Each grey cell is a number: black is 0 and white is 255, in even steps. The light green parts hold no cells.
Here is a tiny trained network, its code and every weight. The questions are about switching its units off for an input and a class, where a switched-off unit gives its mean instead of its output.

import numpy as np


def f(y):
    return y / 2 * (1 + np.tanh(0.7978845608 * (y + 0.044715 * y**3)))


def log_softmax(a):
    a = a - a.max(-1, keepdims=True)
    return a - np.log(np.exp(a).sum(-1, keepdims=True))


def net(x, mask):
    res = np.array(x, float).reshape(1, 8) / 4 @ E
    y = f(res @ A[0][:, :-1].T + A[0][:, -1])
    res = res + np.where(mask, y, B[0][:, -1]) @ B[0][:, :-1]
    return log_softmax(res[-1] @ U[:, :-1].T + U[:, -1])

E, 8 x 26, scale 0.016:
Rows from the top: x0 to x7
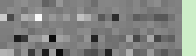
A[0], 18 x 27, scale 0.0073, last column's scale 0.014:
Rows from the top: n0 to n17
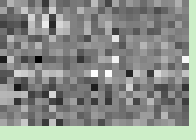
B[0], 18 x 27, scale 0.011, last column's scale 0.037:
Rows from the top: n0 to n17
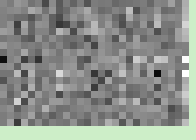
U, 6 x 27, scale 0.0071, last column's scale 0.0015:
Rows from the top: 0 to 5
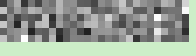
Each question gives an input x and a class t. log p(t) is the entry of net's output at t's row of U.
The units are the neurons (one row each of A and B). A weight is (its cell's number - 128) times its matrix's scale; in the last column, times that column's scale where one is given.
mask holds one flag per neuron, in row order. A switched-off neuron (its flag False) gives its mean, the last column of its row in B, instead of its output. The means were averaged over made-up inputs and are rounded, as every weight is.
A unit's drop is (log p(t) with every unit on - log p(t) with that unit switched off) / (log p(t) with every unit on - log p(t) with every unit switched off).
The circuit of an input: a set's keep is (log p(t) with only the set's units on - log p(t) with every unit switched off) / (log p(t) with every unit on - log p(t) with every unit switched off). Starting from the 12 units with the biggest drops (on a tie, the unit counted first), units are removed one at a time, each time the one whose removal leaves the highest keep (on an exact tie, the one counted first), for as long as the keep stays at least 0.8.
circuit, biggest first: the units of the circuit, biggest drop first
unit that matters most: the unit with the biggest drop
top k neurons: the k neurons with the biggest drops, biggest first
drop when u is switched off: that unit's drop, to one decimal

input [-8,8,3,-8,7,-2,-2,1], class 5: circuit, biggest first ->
[n8 n10]
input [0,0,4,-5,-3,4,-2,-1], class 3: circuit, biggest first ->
[n8 n10]
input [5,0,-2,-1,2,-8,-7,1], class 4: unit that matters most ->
n13
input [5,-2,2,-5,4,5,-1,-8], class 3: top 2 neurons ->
[n8 n4]
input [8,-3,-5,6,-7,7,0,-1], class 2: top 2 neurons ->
[n10 n3]
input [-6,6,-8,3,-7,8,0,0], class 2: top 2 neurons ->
[n10 n3]
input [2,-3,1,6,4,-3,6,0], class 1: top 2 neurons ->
[n8 n3]
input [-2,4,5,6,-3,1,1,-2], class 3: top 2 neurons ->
[n8 n10]
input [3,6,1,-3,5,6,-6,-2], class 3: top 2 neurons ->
[n8 n4]
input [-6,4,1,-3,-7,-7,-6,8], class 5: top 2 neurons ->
[n8 n1]
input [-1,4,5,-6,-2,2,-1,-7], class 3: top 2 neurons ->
[n3 n8]
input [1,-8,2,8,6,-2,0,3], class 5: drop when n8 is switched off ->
0.6
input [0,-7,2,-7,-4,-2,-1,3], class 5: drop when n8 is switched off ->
0.6
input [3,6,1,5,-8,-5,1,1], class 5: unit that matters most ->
n8
